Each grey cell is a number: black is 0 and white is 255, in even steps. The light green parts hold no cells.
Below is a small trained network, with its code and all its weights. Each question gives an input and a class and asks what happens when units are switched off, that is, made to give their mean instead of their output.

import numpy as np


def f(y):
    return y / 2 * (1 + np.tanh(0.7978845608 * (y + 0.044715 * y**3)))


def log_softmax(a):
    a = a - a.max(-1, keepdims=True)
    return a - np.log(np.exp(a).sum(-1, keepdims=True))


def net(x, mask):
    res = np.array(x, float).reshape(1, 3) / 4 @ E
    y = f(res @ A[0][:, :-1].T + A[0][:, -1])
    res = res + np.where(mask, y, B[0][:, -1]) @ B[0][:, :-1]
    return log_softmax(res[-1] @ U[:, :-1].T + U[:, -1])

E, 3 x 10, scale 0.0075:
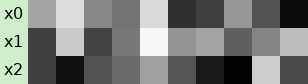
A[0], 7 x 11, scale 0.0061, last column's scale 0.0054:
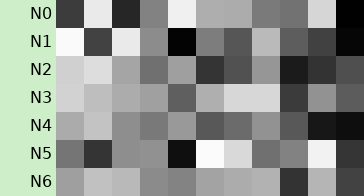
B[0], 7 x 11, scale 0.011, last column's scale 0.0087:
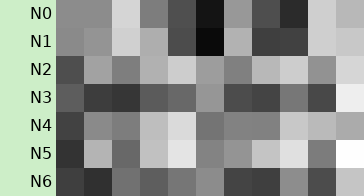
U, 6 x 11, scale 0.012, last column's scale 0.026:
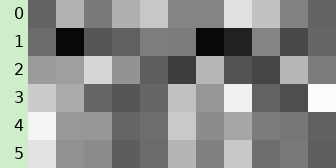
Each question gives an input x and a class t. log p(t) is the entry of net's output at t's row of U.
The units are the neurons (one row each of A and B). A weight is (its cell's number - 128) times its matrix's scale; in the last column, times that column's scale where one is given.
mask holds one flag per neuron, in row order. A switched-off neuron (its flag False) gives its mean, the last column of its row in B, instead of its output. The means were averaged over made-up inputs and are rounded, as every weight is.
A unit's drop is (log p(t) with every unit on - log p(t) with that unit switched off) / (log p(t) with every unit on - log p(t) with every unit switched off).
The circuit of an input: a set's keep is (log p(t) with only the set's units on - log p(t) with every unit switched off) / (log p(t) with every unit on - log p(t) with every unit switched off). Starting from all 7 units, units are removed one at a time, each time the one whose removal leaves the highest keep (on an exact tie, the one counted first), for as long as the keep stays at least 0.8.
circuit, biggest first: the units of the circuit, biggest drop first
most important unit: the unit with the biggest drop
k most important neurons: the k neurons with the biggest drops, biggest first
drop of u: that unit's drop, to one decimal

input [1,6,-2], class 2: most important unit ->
N0
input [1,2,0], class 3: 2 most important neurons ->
(N1, N5)
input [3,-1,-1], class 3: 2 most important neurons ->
(N5, N1)
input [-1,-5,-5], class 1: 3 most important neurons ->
(N3, N6, N0)
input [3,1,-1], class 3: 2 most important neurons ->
(N5, N1)
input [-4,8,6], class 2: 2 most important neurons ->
(N0, N3)
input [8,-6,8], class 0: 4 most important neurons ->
(N2, N3, N4, N6)
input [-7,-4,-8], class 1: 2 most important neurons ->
(N3, N6)
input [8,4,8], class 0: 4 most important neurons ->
(N3, N2, N6, N4)
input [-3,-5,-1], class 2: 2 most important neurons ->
(N1, N2)
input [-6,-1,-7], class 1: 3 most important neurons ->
(N3, N6, N2)
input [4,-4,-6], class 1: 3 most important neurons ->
(N3, N5, N6)
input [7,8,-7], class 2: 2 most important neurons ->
(N0, N5)
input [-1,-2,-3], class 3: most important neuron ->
(N0)
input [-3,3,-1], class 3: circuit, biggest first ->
(N1, N2, N4)
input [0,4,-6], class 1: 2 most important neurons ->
(N3, N6)
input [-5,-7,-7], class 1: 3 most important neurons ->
(N3, N6, N0)
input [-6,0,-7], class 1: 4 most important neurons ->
(N3, N6, N2, N4)
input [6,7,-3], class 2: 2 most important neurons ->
(N0, N5)
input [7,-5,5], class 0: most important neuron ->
(N2)
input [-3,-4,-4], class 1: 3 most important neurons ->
(N3, N0, N2)
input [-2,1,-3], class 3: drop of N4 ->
0.1
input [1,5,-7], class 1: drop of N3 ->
0.3
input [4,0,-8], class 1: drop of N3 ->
0.4
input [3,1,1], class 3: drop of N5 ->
0.8
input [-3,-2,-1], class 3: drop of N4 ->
0.5
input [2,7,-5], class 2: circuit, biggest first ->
(N0)
